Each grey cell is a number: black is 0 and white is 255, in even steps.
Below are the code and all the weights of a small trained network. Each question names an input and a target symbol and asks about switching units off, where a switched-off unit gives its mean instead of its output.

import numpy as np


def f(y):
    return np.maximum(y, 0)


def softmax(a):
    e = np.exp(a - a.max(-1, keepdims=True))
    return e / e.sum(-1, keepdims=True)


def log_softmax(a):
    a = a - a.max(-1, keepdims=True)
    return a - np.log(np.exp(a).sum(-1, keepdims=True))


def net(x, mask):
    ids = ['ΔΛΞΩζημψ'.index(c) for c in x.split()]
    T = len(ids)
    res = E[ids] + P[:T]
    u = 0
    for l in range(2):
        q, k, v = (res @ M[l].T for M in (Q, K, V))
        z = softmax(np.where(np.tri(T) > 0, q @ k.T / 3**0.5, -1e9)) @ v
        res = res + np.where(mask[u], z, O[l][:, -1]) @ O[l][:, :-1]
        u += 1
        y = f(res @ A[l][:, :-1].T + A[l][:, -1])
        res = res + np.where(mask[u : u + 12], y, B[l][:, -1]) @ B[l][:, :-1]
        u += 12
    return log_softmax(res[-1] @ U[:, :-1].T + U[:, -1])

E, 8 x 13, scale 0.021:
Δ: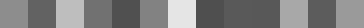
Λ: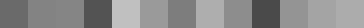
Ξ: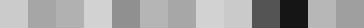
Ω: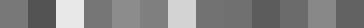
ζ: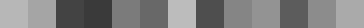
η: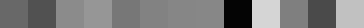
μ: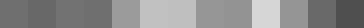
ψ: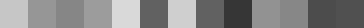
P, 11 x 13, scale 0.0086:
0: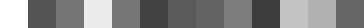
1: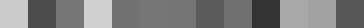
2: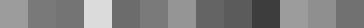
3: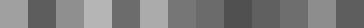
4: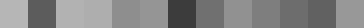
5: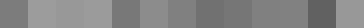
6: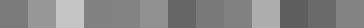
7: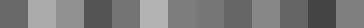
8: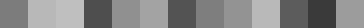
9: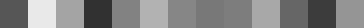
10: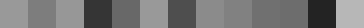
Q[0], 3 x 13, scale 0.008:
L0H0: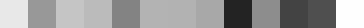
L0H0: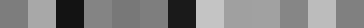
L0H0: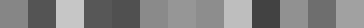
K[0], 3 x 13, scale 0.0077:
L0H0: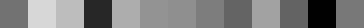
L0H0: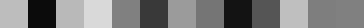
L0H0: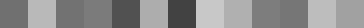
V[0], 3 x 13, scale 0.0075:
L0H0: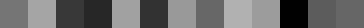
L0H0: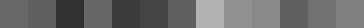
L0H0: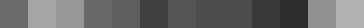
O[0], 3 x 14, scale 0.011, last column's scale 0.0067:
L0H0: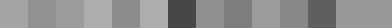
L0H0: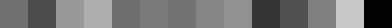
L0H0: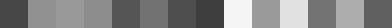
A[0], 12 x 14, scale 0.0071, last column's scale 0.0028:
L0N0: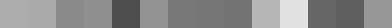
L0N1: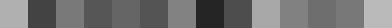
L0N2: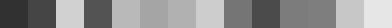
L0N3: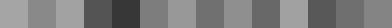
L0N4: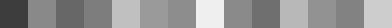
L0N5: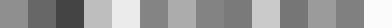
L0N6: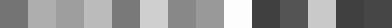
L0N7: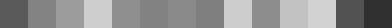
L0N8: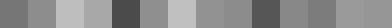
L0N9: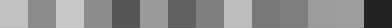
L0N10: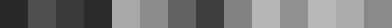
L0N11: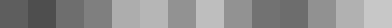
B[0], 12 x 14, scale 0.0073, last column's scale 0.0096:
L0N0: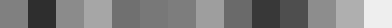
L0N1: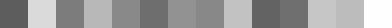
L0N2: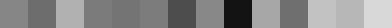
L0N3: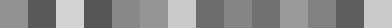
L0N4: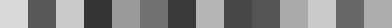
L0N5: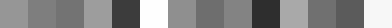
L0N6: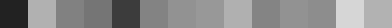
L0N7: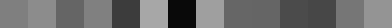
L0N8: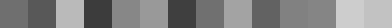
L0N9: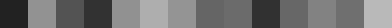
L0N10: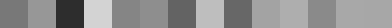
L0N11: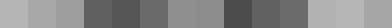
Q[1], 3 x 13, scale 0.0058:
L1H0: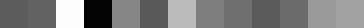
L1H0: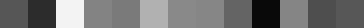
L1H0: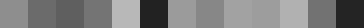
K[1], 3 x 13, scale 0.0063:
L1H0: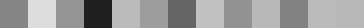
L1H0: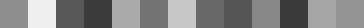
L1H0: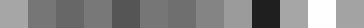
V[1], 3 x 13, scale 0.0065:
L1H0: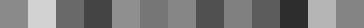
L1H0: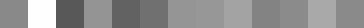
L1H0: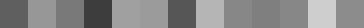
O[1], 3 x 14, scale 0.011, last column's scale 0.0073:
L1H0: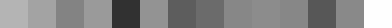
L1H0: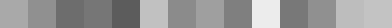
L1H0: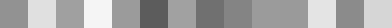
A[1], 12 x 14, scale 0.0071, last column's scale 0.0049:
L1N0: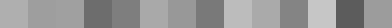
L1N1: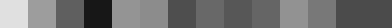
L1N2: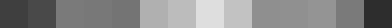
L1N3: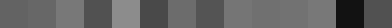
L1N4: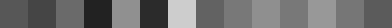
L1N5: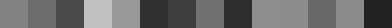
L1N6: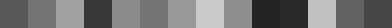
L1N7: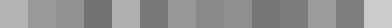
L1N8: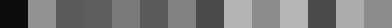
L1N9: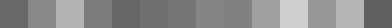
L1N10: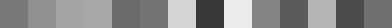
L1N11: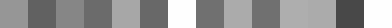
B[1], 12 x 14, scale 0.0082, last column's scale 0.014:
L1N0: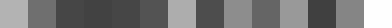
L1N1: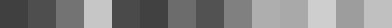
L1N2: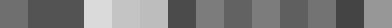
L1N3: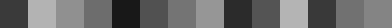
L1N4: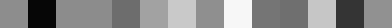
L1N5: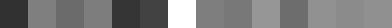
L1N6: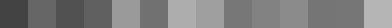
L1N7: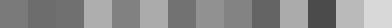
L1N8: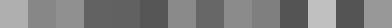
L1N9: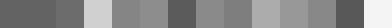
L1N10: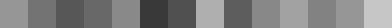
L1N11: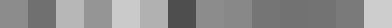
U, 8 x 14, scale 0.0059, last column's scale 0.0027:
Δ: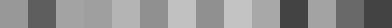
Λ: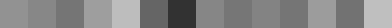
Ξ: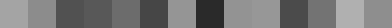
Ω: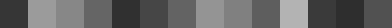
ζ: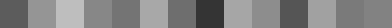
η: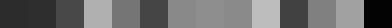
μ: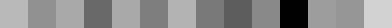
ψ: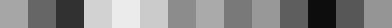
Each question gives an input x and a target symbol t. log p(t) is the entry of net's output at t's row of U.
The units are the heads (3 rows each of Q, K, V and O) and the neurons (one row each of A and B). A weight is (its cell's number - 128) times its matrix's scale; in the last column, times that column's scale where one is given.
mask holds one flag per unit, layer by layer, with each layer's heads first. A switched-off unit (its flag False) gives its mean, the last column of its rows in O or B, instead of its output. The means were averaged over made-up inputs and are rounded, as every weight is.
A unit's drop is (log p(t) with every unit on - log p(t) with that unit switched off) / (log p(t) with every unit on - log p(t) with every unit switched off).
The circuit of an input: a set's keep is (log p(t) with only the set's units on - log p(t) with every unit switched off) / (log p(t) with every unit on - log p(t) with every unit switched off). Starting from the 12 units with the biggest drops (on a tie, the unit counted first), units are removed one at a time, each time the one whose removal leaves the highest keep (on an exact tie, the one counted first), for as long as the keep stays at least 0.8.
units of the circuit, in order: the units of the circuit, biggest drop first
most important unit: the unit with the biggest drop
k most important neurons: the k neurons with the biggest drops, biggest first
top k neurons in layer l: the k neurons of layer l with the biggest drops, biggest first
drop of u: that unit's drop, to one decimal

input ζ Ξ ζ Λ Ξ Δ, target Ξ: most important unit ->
L0N6
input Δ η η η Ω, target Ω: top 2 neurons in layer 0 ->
(L0N5, L0N6)
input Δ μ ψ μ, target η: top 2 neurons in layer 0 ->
(L0N5, L0N4)
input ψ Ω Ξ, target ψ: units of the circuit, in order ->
(L1N2, L1H0)
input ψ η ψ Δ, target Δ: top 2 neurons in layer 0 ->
(L0N1, L0N3)
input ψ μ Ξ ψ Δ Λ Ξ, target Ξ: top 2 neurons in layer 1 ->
(L1N0, L1N11)
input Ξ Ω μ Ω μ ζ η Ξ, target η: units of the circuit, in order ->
(L0N6, L1N6, L1H0)
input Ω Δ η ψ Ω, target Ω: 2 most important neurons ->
(L1N3, L0N5)
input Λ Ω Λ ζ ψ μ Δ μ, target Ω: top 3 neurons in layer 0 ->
(L0N5, L0N4, L0N10)
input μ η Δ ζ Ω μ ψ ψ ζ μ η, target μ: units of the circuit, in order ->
(L0H0, L1N9)
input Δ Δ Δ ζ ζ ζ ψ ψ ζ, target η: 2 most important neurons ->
(L1N1, L0N0)
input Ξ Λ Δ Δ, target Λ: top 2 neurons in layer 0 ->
(L0N5, L0N4)
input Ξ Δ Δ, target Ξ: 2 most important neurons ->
(L1N0, L0N6)
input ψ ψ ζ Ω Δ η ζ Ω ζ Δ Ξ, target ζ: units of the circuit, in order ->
(L0H0, L0N6)
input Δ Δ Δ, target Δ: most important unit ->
L1N4
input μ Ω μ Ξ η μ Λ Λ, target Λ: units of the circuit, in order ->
(L0N4, L1H0)
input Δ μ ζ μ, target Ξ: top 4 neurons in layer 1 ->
(L1N1, L1N0, L1N9, L1N11)
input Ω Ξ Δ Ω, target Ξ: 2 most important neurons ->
(L0N6, L1N0)
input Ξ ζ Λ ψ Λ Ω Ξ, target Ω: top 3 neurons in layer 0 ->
(L0N0, L0N5, L0N6)
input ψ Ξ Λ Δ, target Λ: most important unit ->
L0N5
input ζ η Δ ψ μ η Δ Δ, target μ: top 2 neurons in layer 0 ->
(L0N1, L0N2)
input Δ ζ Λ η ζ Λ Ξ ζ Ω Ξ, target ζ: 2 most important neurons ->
(L0N9, L0N8)
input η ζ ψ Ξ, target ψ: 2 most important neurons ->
(L1N2, L0N6)
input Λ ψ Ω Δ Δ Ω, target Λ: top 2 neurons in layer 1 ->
(L1N10, L1N11)
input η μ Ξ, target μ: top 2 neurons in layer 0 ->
(L0N11, L0N1)
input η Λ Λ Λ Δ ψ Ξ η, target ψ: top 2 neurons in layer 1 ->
(L1N1, L1N2)
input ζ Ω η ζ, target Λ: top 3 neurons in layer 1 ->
(L1N0, L1N10, L1N11)
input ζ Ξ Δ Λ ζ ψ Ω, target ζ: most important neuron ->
(L0N7)
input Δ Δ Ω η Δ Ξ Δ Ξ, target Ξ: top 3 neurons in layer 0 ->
(L0N1, L0N0, L0N10)
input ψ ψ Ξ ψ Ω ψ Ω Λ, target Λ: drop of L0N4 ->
0.4
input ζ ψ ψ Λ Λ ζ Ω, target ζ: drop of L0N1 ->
0.0
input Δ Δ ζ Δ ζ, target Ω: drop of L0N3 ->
0.1
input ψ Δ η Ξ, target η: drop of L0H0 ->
0.4
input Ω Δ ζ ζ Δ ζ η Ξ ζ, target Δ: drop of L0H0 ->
0.4
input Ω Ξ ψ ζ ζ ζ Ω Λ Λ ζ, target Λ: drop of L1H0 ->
1.2
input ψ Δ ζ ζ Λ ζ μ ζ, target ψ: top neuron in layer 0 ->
(L0N1)
